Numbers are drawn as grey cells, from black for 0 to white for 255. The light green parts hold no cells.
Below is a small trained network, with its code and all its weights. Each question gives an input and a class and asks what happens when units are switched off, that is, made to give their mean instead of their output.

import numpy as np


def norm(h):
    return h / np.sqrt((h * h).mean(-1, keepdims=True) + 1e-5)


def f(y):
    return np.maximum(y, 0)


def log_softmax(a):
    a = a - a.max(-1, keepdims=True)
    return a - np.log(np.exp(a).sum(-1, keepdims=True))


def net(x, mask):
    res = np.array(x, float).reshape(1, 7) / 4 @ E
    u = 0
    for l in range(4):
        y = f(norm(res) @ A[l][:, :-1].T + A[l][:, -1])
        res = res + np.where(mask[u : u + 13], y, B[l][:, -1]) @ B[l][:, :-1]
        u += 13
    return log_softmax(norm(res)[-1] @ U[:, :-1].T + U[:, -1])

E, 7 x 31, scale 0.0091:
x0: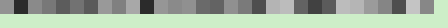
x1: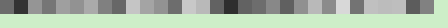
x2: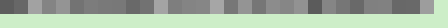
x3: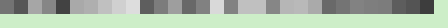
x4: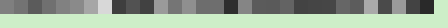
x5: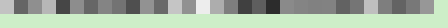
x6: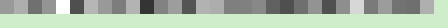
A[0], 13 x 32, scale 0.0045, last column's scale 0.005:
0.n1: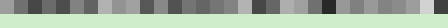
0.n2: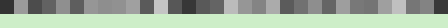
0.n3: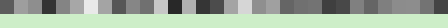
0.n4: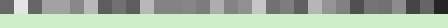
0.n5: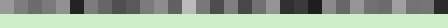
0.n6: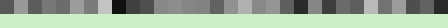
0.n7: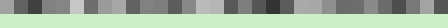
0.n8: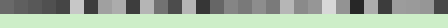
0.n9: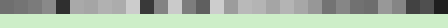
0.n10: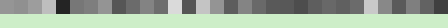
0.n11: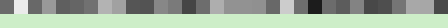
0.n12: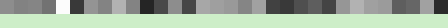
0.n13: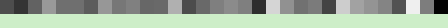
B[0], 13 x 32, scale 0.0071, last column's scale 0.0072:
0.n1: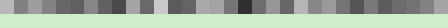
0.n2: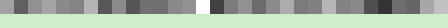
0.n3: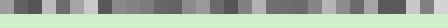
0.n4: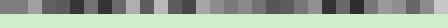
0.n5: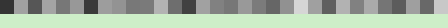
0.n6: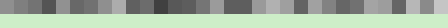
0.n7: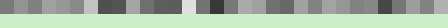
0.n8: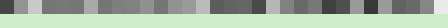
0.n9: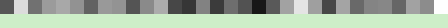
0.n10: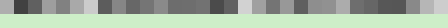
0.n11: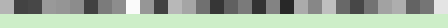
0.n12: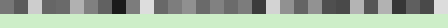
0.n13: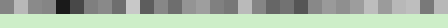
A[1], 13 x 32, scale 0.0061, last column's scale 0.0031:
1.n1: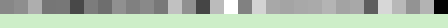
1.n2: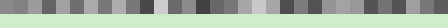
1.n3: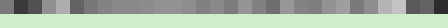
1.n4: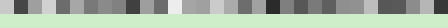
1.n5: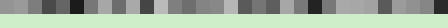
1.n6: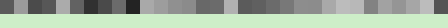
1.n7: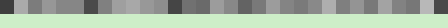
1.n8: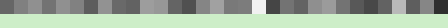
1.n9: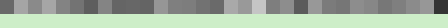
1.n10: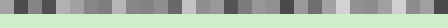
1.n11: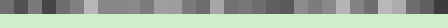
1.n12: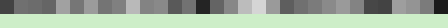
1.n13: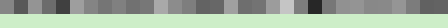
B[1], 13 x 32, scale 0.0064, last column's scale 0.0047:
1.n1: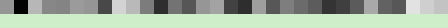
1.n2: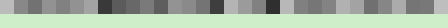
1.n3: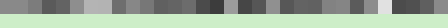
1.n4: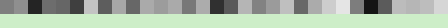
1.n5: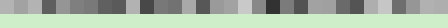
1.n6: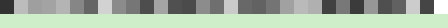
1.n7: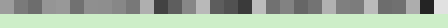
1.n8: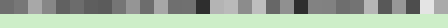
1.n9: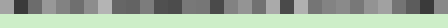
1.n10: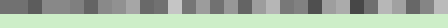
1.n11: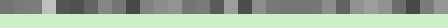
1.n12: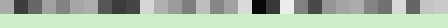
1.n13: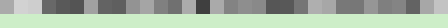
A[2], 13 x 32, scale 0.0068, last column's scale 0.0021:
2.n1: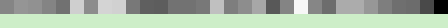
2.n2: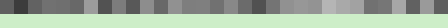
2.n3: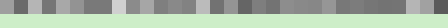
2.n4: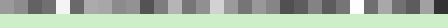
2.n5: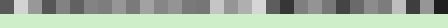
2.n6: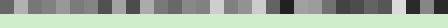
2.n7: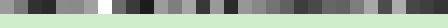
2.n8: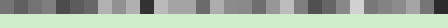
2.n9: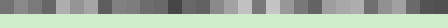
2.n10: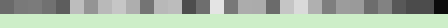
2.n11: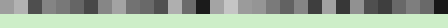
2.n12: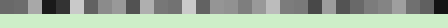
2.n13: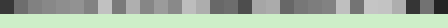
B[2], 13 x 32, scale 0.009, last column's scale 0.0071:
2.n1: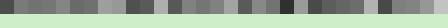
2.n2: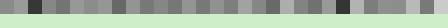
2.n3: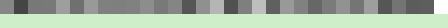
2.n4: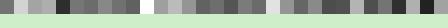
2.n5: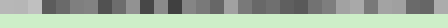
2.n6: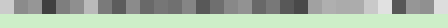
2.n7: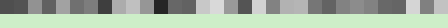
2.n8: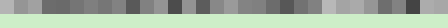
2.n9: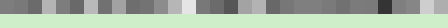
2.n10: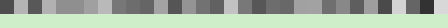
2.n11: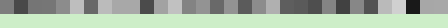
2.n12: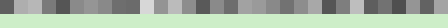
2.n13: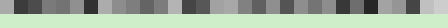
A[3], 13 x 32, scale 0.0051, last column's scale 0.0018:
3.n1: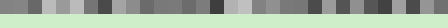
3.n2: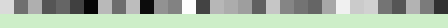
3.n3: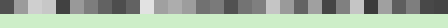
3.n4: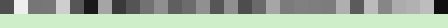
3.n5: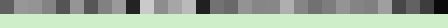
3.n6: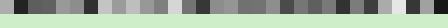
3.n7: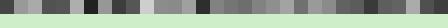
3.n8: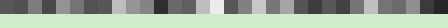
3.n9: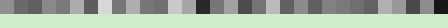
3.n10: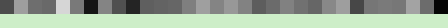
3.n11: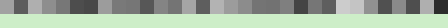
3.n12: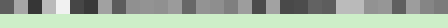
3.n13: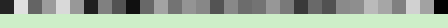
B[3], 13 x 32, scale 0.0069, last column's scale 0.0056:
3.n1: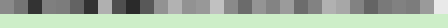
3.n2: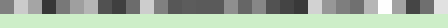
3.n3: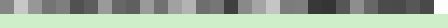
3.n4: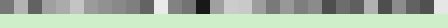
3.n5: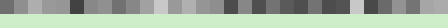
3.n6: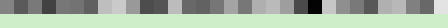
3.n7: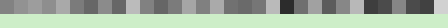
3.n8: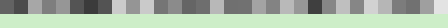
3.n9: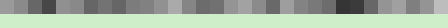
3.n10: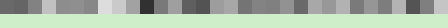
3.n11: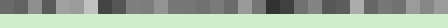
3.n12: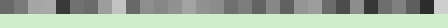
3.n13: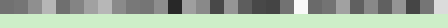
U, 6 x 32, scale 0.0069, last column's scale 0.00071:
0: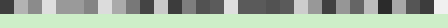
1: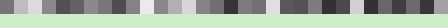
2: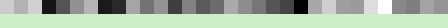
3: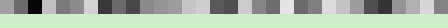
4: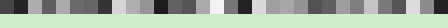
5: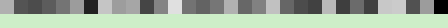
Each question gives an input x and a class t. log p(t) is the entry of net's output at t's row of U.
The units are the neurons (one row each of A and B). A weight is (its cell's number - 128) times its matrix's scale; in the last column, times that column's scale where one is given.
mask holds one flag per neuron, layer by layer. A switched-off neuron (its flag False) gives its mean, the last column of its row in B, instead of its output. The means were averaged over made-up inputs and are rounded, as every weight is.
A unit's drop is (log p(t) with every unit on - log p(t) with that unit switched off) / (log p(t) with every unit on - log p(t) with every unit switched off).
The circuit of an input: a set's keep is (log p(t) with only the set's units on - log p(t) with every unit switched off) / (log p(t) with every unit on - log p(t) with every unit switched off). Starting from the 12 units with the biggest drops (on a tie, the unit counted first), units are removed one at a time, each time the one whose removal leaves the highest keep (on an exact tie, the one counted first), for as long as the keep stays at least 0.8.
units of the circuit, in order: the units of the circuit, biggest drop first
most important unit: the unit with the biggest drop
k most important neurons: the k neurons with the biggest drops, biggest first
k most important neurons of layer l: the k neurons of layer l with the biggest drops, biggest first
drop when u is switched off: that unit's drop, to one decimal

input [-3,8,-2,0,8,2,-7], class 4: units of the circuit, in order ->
[2.n7; 0.n6]
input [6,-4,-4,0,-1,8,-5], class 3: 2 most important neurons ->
[1.n4; 0.n10]
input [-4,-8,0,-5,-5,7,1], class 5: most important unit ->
2.n11
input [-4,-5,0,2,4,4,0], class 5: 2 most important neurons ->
[0.n11; 2.n11]
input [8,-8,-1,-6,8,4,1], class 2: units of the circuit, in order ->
[3.n2; 1.n5]
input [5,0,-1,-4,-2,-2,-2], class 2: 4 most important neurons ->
[0.n13; 0.n9; 3.n2; 1.n5]
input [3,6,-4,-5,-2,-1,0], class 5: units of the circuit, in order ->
[2.n13; 1.n10]
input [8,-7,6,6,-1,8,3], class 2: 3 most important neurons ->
[0.n13; 3.n2; 2.n8]
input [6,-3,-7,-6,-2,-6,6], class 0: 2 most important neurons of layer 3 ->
[3.n13; 3.n12]
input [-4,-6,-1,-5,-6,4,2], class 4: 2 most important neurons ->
[0.n9; 1.n1]
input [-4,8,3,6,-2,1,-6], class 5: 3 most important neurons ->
[2.n13; 0.n12; 3.n6]
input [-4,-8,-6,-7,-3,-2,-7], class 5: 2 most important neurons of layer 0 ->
[0.n9; 0.n11]
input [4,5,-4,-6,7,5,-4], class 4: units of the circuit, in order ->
[2.n7; 0.n9; 0.n6]
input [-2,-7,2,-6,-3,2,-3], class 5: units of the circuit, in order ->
[2.n11]
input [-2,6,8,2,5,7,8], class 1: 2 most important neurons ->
[2.n4; 0.n12]
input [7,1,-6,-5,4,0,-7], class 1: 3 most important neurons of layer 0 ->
[0.n8; 0.n9; 0.n4]
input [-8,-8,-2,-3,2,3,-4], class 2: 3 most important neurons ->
[2.n6; 0.n4; 2.n5]
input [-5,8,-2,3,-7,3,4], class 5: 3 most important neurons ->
[2.n13; 1.n10; 3.n6]
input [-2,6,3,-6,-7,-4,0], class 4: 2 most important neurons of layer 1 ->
[1.n1; 1.n7]
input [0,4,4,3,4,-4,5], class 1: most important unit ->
0.n12
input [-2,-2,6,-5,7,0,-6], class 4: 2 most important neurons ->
[2.n7; 0.n9]
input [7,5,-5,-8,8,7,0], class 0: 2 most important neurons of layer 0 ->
[0.n5; 0.n3]
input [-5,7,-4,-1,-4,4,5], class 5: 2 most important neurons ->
[2.n13; 1.n10]
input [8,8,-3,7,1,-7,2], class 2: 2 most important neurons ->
[0.n13; 0.n11]
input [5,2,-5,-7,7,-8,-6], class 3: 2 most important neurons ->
[0.n3; 0.n9]
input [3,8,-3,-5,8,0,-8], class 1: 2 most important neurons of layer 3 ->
[3.n7; 3.n3]
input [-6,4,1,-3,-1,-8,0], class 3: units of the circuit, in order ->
[1.n12]
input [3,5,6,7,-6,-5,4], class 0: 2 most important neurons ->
[0.n9; 2.n10]
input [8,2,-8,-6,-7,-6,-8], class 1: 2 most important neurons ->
[0.n8; 0.n9]
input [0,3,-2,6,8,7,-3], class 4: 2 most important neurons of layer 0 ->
[0.n6; 0.n2]
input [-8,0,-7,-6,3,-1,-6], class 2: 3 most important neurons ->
[2.n6; 0.n9; 0.n4]
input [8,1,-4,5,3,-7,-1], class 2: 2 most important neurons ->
[0.n13; 3.n2]
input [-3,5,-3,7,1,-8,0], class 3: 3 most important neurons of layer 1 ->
[1.n12; 1.n6; 1.n2]
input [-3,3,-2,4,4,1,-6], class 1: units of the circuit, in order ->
[0.n8]
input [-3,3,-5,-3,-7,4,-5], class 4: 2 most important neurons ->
[0.n12; 2.n3]
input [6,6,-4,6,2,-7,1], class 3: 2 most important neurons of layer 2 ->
[2.n9; 2.n6]
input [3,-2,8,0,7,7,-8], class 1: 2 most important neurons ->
[0.n8; 2.n12]
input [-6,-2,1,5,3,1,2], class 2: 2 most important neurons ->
[0.n4; 2.n6]
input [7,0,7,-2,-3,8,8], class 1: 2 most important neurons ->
[0.n12; 2.n4]
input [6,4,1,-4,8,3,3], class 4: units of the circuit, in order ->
[2.n7]
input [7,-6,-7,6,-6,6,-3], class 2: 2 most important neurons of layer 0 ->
[0.n13; 0.n5]
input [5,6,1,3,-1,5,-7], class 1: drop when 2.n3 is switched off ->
0.0
